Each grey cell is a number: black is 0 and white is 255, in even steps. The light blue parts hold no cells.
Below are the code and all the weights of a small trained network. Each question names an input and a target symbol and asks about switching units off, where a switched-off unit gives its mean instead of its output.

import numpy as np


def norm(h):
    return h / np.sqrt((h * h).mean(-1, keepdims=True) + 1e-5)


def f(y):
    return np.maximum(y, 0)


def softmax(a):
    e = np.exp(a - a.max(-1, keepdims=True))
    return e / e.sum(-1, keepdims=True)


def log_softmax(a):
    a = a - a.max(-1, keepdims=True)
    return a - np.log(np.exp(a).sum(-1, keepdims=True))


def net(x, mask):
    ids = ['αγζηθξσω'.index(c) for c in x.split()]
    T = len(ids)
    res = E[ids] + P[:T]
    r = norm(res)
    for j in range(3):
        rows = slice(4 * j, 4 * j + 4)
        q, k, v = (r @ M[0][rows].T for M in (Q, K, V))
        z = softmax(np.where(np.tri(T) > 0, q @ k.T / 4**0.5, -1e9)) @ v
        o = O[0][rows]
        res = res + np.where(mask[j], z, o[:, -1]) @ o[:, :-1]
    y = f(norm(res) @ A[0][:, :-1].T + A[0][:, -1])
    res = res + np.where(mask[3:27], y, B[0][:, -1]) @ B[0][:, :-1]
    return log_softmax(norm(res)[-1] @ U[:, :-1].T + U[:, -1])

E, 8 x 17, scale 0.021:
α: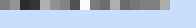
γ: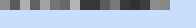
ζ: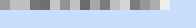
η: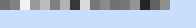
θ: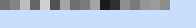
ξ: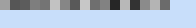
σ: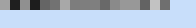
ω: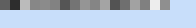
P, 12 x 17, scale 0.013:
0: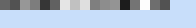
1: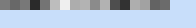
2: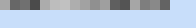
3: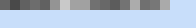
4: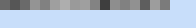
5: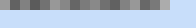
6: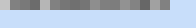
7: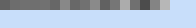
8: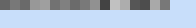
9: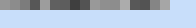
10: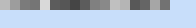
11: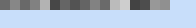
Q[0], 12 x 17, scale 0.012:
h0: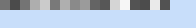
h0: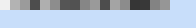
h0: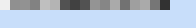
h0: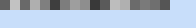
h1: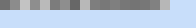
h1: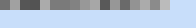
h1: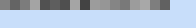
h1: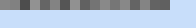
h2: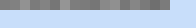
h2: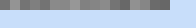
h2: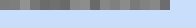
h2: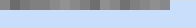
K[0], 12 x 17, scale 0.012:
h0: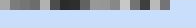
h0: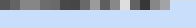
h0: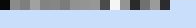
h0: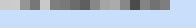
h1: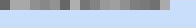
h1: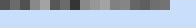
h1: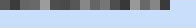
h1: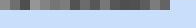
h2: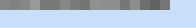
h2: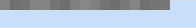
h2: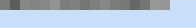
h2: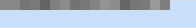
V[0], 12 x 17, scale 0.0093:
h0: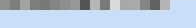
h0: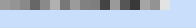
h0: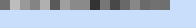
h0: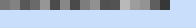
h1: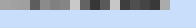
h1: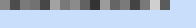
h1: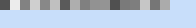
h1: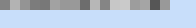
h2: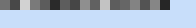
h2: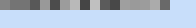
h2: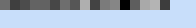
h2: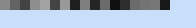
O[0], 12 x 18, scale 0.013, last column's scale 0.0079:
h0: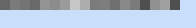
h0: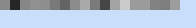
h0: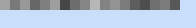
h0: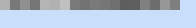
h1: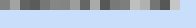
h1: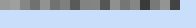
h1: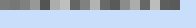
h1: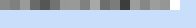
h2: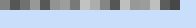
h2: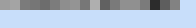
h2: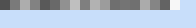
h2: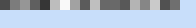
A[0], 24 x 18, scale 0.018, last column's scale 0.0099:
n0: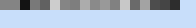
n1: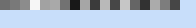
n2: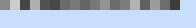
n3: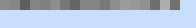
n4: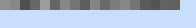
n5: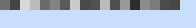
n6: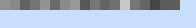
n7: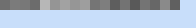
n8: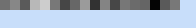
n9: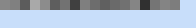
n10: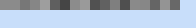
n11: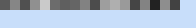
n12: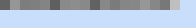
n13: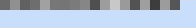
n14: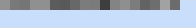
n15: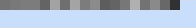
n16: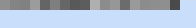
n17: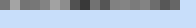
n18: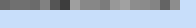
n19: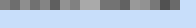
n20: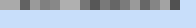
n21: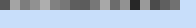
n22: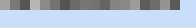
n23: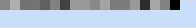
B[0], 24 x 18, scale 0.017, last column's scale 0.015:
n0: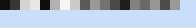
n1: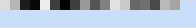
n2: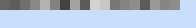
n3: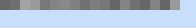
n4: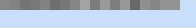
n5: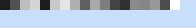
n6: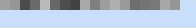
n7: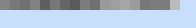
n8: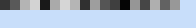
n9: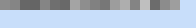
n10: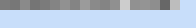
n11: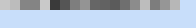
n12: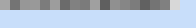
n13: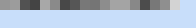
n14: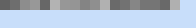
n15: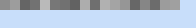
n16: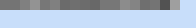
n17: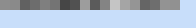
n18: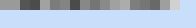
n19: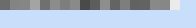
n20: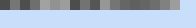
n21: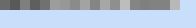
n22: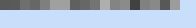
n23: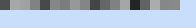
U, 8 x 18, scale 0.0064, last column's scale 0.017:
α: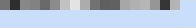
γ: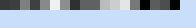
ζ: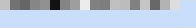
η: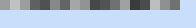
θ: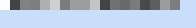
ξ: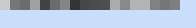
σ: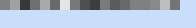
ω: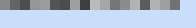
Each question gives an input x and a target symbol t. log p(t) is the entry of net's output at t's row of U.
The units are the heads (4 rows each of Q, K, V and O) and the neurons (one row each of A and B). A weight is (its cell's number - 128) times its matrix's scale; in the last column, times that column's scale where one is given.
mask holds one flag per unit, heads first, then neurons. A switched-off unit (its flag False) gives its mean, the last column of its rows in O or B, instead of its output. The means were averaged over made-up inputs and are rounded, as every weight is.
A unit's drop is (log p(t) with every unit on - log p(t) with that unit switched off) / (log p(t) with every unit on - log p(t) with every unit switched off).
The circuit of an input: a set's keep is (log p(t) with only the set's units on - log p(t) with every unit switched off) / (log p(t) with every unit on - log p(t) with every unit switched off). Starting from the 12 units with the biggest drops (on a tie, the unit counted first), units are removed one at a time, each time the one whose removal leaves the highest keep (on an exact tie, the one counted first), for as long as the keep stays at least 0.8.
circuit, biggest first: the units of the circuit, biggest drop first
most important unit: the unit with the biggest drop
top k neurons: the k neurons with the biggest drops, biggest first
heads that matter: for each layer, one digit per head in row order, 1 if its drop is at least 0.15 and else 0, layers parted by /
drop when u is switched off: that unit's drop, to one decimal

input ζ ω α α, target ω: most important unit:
h0
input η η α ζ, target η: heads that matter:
111
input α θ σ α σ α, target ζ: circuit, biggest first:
[h1, n11]
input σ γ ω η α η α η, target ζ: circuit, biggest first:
[n1, h1]
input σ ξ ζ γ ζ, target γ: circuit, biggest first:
[h2, n22]
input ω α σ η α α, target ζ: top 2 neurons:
[n11, n5]
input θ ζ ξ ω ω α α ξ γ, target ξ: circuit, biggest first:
[h1, h0, n5]
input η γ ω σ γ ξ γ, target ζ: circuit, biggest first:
[h1, n6]
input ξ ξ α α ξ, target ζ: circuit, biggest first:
[h1, n1]
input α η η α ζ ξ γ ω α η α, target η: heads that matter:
110
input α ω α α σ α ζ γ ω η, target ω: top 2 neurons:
[n2, n5]
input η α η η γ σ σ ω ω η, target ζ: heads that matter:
001
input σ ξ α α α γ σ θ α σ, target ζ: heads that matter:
010
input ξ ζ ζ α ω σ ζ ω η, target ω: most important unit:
n8
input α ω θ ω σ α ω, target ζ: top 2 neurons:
[n1, n19]
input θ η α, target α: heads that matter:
010
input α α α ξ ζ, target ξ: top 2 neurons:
[n5, n16]
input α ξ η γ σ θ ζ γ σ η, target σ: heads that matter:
110
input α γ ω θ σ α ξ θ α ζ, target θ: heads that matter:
111
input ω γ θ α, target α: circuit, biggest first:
[h2]
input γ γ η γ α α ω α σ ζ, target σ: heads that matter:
110
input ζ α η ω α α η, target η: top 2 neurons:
[n23, n5]
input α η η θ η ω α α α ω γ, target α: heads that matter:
000
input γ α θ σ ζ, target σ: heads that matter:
010
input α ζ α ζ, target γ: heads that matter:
011
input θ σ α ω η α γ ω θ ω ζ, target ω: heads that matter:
110
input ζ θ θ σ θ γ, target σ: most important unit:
n20
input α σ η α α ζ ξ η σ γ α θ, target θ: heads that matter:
111
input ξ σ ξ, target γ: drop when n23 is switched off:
0.0
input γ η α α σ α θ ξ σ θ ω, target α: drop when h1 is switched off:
0.1
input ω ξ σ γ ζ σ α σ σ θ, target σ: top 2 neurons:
[n20, n5]
